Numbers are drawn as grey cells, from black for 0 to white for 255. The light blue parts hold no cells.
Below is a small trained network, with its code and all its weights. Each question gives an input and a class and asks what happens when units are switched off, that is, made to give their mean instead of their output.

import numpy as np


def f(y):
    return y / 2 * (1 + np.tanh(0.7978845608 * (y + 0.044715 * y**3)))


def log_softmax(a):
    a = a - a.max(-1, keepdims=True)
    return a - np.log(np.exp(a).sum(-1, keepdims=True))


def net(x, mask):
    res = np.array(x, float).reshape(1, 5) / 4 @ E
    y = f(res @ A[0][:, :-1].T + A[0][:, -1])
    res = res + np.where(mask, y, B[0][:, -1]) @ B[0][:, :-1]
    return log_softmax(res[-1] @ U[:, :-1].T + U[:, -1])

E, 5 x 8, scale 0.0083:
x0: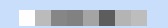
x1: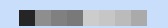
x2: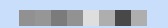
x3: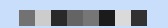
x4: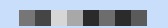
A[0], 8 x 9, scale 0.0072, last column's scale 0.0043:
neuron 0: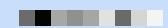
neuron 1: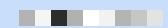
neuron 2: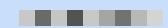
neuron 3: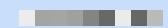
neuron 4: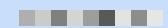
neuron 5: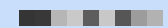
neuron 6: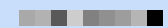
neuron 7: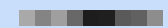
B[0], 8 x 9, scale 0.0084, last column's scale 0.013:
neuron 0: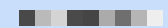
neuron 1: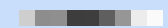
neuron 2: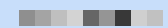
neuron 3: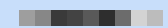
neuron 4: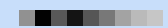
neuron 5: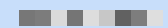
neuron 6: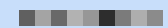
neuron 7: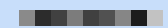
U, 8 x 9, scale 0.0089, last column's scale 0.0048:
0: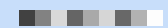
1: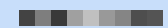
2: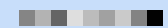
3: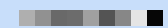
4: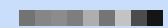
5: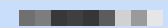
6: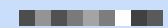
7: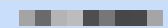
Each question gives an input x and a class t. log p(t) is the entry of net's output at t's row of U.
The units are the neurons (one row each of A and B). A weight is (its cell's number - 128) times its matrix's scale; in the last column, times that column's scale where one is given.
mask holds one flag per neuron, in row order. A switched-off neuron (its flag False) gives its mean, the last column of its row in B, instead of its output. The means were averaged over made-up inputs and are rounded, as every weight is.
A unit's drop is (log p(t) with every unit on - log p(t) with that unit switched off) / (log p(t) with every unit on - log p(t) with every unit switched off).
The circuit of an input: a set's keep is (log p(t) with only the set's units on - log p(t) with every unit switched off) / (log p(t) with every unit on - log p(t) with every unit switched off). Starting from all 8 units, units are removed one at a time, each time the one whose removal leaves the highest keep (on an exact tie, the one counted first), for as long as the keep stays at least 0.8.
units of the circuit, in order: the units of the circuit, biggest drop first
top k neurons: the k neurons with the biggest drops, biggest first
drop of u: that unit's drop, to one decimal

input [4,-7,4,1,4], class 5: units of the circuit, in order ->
(neuron 5)
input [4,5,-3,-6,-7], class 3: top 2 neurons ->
(neuron 1; neuron 2)
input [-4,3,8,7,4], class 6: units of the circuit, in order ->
(neuron 0; neuron 2; neuron 1)
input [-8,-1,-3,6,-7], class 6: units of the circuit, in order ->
(neuron 1; neuron 3)
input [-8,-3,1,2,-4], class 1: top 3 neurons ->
(neuron 1; neuron 0; neuron 4)
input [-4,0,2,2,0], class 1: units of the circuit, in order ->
(neuron 1; neuron 0)
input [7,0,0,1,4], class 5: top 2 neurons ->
(neuron 5; neuron 4)
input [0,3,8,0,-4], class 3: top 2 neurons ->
(neuron 1; neuron 5)
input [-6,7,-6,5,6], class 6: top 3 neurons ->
(neuron 0; neuron 2; neuron 1)
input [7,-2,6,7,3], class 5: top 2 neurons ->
(neuron 4; neuron 5)
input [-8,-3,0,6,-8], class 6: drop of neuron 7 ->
0.1
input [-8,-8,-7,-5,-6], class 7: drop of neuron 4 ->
0.2
